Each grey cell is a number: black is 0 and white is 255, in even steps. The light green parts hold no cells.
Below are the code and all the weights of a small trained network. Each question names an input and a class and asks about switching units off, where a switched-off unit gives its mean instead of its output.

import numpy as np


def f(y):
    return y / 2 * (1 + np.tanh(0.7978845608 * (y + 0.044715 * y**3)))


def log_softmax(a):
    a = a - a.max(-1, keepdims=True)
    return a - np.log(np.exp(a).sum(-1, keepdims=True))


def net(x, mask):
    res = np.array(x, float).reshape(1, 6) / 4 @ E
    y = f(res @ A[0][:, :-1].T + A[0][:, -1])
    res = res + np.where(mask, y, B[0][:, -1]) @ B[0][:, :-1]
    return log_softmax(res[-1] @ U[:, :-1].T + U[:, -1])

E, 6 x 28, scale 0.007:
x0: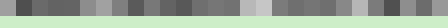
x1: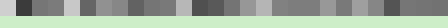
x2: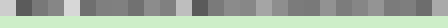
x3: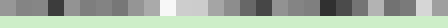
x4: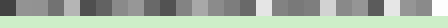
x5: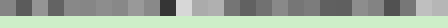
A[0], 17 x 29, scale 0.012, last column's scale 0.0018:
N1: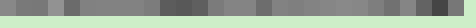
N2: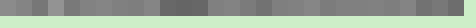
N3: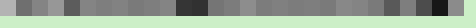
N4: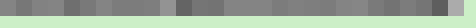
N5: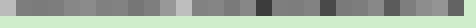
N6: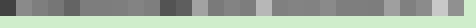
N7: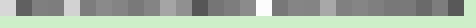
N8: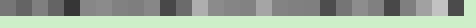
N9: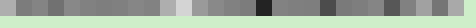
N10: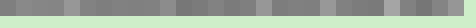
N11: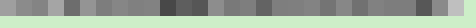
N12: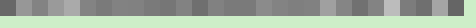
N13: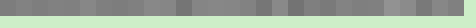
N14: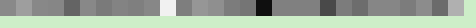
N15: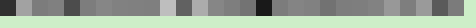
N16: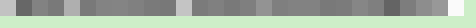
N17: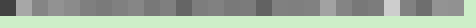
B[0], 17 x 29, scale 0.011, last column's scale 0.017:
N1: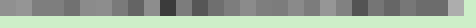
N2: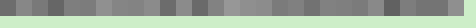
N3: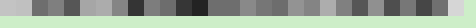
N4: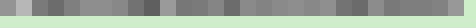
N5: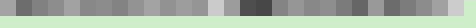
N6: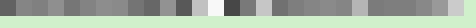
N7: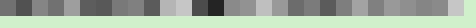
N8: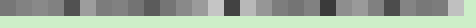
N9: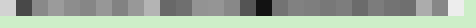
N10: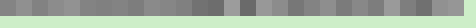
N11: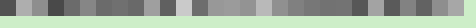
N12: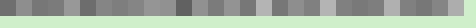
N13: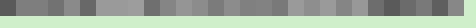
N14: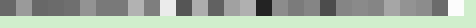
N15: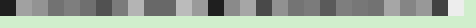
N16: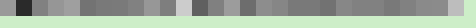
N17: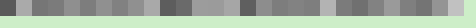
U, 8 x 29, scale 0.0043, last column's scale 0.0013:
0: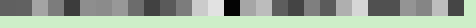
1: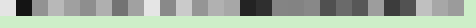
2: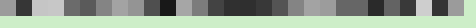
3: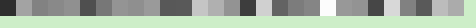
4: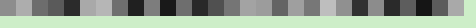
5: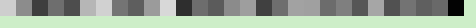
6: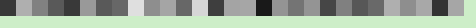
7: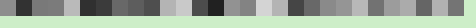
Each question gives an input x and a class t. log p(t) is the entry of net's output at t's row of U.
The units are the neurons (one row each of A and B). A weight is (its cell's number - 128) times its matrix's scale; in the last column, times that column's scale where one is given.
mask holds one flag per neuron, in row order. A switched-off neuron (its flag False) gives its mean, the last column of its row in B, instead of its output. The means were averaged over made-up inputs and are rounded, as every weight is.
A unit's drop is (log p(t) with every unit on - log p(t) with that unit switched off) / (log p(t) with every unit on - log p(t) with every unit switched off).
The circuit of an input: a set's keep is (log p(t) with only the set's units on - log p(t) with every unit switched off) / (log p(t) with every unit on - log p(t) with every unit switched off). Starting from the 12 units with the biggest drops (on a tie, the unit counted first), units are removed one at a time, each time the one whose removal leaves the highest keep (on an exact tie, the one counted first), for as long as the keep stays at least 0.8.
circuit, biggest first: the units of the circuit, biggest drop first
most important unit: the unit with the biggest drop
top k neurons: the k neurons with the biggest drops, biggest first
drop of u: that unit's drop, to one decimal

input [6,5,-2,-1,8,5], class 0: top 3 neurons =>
[N6, N8, N15]
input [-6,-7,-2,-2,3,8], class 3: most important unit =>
N6
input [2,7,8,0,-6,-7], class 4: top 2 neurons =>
[N3, N1]
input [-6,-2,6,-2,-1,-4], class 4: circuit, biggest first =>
[N14, N9]
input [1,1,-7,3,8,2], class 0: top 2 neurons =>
[N8, N6]
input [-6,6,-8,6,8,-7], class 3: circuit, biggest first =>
[N17, N12]
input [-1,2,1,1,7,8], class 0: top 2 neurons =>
[N6, N8]
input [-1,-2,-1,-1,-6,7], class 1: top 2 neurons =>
[N9, N5]
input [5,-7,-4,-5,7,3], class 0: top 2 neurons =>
[N8, N6]
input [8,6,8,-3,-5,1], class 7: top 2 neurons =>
[N7, N16]
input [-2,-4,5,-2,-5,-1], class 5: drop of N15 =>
0.1
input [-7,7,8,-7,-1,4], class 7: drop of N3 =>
0.0
